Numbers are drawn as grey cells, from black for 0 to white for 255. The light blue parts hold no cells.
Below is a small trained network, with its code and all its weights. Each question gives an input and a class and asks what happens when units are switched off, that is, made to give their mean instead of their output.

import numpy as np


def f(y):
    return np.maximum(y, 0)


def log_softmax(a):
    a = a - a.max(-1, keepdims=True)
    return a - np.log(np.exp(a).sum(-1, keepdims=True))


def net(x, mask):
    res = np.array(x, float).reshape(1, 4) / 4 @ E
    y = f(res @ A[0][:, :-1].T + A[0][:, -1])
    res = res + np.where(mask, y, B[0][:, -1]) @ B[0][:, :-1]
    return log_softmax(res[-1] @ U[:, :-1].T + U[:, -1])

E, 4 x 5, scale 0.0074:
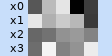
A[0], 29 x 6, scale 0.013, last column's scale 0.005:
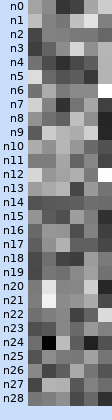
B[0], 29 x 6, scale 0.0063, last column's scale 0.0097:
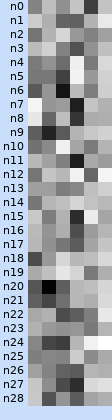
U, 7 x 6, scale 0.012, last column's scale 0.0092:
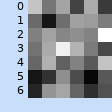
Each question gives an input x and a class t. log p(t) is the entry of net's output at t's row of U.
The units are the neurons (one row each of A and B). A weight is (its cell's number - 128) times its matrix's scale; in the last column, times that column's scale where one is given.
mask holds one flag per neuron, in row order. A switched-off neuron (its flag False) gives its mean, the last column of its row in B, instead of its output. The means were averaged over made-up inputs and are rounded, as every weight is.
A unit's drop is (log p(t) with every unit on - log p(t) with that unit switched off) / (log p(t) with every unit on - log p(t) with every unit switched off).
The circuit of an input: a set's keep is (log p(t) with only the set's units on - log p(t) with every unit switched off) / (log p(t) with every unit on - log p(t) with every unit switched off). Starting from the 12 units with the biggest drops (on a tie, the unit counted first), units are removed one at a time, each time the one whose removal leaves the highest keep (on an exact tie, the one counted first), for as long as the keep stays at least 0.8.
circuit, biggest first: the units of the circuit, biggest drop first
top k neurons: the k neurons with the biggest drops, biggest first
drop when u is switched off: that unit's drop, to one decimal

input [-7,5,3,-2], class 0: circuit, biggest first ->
[n8 n15]
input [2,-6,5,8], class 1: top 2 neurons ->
[n20 n9]
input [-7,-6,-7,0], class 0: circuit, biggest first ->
[n7]
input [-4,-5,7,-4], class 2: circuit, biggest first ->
[n3 n20]
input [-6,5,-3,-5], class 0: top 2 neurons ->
[n15 n8]
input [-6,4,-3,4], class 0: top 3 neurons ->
[n7 n1 n8]
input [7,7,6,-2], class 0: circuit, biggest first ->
[n27 n17]
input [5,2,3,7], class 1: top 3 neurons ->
[n20 n9 n21]
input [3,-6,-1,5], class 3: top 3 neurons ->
[n18 n19 n24]
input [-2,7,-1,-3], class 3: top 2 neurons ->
[n12 n10]
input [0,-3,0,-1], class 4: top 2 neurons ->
[n12 n10]
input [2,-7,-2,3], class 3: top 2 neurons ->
[n18 n19]
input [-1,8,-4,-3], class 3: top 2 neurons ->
[n12 n10]
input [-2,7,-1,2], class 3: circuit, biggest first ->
[n12]
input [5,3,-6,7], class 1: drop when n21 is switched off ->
0.2
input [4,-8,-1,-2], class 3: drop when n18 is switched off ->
0.2
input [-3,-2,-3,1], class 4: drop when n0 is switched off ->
0.1
